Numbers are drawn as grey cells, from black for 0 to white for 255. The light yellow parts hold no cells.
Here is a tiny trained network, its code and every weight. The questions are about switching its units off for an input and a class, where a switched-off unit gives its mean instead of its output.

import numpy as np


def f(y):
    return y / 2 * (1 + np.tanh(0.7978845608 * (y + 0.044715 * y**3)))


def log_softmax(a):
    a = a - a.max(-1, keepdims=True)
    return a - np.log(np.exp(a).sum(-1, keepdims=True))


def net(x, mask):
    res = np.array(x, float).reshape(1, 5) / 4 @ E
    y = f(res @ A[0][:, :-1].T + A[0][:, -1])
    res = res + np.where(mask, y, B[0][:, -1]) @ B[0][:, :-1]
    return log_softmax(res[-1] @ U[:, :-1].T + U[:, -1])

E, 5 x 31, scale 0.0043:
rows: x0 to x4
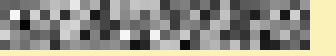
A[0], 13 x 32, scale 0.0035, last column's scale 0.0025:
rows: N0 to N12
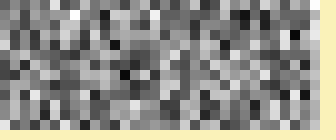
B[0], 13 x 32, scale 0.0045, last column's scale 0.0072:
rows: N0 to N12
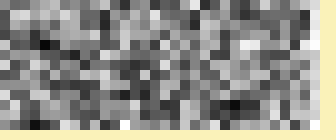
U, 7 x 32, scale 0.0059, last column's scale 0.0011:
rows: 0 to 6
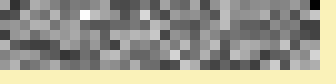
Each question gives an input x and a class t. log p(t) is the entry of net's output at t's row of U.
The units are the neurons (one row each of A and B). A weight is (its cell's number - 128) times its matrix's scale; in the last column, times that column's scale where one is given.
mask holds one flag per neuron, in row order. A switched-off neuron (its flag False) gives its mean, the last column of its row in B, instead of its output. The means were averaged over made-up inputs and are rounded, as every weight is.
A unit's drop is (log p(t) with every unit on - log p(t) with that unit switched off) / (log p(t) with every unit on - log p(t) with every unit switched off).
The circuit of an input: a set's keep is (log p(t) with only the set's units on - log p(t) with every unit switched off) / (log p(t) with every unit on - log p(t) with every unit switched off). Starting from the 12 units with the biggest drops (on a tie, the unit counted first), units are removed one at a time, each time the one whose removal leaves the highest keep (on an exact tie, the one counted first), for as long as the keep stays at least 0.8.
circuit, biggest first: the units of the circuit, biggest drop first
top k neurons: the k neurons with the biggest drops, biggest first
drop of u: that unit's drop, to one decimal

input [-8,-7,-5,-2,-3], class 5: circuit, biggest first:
(N5)
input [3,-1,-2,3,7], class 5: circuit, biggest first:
(N8; N5)
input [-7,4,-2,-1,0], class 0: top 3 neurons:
(N9; N6; N1)
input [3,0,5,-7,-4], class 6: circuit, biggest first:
(N10; N11)
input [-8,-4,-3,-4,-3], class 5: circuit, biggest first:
(N8; N5)
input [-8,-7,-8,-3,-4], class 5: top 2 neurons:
(N5; N8)
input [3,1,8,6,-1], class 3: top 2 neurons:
(N1; N2)
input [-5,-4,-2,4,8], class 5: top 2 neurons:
(N8; N5)
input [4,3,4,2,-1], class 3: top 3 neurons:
(N1; N2; N6)
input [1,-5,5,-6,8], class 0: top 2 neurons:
(N6; N9)
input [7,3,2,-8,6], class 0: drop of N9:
0.2
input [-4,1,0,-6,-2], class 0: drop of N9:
0.3
